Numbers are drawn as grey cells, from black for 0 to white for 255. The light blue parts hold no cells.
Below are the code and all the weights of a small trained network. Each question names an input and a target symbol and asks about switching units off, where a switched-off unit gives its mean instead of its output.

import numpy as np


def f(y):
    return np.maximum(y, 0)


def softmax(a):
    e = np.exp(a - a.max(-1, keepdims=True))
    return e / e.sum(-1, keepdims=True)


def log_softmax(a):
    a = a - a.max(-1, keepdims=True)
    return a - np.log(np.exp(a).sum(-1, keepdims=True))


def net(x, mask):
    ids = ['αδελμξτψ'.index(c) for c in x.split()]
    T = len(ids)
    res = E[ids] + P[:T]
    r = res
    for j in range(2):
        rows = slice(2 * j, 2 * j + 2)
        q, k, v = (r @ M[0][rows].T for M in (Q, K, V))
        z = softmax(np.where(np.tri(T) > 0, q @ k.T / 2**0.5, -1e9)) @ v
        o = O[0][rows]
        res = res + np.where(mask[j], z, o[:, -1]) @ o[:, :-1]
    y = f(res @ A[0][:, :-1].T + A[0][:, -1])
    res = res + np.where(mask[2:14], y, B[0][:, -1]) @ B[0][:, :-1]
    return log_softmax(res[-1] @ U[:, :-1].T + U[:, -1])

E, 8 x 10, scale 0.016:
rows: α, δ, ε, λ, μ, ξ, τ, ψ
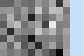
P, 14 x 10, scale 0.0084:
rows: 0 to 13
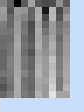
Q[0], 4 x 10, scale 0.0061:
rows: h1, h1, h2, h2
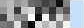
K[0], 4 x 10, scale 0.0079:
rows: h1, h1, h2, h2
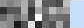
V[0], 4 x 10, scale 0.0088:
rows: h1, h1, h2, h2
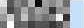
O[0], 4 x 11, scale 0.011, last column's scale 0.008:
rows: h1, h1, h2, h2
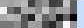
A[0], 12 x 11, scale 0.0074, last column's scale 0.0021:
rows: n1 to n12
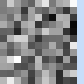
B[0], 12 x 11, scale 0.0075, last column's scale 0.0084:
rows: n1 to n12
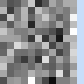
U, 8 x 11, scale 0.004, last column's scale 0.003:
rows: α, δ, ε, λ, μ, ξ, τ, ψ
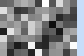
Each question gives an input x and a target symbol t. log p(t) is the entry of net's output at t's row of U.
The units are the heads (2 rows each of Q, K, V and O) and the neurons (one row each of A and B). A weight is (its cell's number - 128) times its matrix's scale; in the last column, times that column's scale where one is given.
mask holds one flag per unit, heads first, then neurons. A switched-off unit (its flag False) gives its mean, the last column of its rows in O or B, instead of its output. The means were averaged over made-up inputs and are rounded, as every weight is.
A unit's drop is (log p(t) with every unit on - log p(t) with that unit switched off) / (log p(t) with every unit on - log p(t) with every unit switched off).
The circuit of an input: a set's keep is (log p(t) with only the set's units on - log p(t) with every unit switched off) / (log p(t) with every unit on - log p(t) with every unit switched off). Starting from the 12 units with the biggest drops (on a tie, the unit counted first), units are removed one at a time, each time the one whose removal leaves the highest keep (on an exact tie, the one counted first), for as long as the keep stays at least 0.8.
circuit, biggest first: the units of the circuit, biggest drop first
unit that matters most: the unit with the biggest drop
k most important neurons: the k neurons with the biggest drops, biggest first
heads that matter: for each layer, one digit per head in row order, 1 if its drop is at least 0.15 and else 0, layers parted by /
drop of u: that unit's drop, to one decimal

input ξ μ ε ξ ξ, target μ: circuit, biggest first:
h2; n3
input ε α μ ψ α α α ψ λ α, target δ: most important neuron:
n9
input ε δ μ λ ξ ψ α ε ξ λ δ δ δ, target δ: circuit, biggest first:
h2; n9
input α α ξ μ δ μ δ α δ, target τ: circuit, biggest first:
n3; h1; h2
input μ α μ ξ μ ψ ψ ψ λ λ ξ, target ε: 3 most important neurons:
n5; n7; n8
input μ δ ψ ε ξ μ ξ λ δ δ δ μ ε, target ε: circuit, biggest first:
h2; n5
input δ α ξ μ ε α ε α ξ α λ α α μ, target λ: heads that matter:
01
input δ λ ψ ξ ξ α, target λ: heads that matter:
01
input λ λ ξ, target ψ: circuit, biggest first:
h1; n2; h2
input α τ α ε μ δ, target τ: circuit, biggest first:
n3; h2
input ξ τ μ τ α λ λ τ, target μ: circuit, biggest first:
h1; n6
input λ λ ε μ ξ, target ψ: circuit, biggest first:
h1; h2; n2
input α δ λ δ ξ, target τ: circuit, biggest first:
h2; h1; n3
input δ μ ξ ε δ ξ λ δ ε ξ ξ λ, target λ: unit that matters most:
n12
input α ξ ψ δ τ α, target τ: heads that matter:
01
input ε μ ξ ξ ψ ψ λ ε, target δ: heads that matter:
01
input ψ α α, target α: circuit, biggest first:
h2; n3; n4; h1
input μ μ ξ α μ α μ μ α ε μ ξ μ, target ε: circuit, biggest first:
h2; n5
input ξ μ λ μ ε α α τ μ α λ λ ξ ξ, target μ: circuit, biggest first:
h2; h1
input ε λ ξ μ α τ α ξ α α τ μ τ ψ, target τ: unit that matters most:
n3
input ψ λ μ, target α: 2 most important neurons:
n3; n4
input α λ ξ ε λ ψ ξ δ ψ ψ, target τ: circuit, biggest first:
h1; h2
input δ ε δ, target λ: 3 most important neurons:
n12; n7; n10
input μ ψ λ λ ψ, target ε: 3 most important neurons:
n7; n8; n5
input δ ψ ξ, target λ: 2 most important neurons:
n12; n7
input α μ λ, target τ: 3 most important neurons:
n3; n7; n6
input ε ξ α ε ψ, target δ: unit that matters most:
h2
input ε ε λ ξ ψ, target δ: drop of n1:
0.0
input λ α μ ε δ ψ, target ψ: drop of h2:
0.7
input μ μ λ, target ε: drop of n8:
0.1
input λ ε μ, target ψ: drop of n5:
0.1
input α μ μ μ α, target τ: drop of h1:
0.2
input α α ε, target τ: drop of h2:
0.2
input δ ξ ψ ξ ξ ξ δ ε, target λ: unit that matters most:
n12
